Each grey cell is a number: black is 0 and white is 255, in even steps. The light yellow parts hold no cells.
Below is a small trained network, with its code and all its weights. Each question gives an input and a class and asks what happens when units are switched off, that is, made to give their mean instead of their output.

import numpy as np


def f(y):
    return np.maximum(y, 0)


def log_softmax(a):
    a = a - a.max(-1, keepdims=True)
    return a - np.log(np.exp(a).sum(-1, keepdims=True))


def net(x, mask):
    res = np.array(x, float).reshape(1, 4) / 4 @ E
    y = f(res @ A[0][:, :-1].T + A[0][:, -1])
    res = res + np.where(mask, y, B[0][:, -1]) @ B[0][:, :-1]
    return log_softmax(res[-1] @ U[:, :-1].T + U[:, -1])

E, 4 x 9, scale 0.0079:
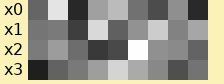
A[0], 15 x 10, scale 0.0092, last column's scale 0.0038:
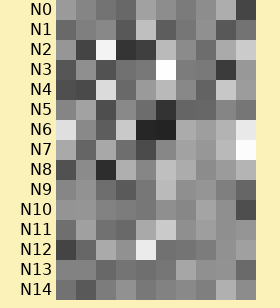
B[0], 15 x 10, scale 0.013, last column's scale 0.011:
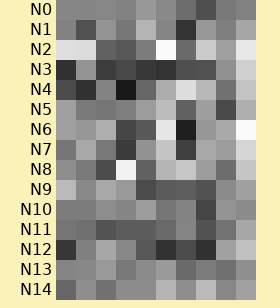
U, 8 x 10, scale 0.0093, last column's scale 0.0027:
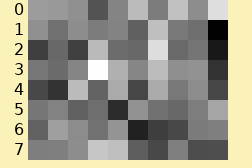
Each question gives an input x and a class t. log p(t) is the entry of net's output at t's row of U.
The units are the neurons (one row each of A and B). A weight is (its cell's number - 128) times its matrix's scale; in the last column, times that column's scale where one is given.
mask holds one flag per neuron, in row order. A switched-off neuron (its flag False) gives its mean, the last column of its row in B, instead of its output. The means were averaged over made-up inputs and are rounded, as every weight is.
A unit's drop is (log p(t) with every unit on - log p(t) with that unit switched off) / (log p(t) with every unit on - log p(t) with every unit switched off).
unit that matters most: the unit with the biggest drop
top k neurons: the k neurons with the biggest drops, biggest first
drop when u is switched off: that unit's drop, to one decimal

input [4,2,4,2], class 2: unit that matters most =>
N6
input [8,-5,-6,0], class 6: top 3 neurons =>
(N12, N8, N2)
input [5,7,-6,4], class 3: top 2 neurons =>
(N8, N3)
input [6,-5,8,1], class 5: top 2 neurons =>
(N12, N11)
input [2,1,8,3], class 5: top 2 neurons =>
(N3, N9)
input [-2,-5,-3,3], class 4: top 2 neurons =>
(N6, N12)
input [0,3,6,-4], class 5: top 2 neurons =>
(N3, N9)
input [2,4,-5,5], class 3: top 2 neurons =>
(N3, N8)
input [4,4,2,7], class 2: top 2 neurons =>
(N8, N6)
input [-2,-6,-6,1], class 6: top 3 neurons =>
(N12, N6, N8)
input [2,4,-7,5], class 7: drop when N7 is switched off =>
-0.1
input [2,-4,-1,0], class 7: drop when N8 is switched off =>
-0.1
